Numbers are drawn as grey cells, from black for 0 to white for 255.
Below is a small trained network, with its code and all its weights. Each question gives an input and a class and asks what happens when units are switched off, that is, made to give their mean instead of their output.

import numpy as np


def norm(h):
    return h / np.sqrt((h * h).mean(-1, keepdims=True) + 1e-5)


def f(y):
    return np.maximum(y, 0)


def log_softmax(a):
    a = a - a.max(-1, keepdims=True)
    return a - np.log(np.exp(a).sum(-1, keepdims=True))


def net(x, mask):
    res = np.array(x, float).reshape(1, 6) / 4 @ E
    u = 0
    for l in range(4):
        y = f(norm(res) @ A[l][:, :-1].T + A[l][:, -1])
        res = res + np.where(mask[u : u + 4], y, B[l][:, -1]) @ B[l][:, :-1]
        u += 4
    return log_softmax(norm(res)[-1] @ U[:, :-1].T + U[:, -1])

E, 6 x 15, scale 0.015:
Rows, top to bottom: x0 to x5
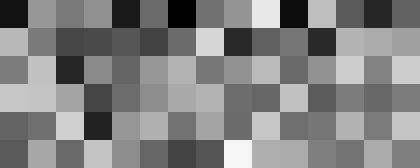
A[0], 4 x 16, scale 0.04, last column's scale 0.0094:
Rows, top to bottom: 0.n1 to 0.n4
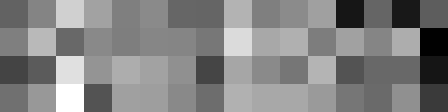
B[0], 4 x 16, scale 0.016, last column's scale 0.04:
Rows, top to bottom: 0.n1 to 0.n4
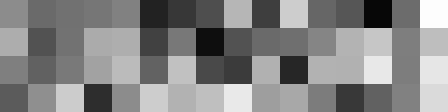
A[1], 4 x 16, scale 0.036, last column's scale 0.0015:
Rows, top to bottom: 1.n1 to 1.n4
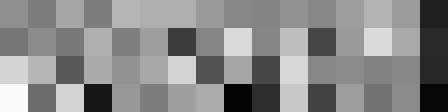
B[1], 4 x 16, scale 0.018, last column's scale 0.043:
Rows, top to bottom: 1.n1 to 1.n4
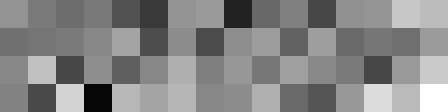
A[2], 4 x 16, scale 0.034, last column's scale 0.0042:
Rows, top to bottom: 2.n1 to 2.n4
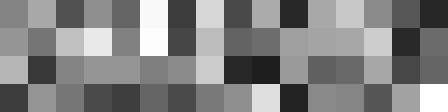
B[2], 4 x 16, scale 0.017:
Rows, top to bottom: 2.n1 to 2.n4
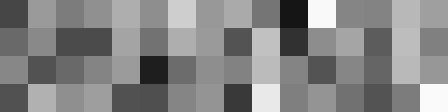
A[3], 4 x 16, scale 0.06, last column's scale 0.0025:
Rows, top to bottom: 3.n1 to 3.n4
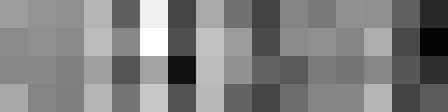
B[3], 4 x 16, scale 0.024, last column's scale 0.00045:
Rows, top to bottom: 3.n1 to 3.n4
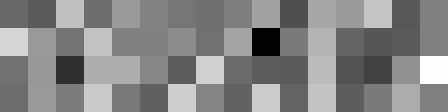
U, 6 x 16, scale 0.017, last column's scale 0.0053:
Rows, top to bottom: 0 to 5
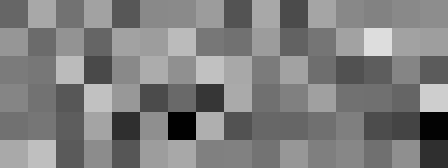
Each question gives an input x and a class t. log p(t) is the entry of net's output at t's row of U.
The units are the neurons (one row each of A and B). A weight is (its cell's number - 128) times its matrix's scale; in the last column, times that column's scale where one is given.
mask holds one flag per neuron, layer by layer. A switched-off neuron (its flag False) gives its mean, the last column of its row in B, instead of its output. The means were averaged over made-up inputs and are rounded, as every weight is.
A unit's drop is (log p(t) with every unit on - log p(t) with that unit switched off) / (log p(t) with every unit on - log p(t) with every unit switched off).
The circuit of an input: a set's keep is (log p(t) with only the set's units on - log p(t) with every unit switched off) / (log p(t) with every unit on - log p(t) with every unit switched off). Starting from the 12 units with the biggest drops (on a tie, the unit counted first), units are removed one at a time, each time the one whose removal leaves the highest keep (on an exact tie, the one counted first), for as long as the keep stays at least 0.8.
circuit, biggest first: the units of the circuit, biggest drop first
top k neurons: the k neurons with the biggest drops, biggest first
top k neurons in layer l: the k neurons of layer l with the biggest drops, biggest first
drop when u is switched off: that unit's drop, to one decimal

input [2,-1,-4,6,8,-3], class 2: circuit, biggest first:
(0.n4)
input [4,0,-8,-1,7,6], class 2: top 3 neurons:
(0.n4; 0.n2; 0.n1)
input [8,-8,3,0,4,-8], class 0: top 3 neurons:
(0.n3; 1.n4; 2.n4)
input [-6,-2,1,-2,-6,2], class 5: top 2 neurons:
(1.n3; 0.n1)
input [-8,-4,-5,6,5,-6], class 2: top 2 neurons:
(0.n4; 0.n3)
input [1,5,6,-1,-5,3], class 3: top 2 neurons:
(1.n4; 0.n3)
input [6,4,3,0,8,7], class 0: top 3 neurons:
(0.n1; 1.n4; 2.n4)
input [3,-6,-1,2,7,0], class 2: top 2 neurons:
(0.n4; 0.n1)
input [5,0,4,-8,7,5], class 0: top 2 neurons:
(1.n4; 0.n1)
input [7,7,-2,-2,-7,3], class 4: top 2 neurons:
(0.n3; 1.n4)
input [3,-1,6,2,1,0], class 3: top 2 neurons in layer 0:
(0.n2; 0.n3)
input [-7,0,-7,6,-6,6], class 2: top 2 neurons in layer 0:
(0.n3; 0.n2)
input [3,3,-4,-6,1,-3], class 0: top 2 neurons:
(0.n2; 0.n1)
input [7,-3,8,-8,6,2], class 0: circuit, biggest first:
(2.n4)
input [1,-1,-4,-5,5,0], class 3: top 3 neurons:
(0.n1; 1.n4; 0.n3)
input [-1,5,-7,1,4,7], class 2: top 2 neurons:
(0.n3; 0.n2)
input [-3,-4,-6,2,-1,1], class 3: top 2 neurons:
(0.n1; 0.n3)
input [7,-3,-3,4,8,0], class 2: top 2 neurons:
(0.n4; 0.n1)
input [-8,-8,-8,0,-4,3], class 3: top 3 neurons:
(0.n1; 0.n3; 1.n4)
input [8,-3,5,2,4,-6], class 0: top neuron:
(1.n4)
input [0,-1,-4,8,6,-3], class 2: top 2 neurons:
(0.n4; 0.n3)
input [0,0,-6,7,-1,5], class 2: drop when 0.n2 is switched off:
0.1
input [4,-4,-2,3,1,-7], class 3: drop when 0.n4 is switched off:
-0.1
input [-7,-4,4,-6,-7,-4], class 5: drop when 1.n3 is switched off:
0.2
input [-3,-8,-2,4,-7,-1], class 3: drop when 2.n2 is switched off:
0.0
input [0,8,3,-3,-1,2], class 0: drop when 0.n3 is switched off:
0.2
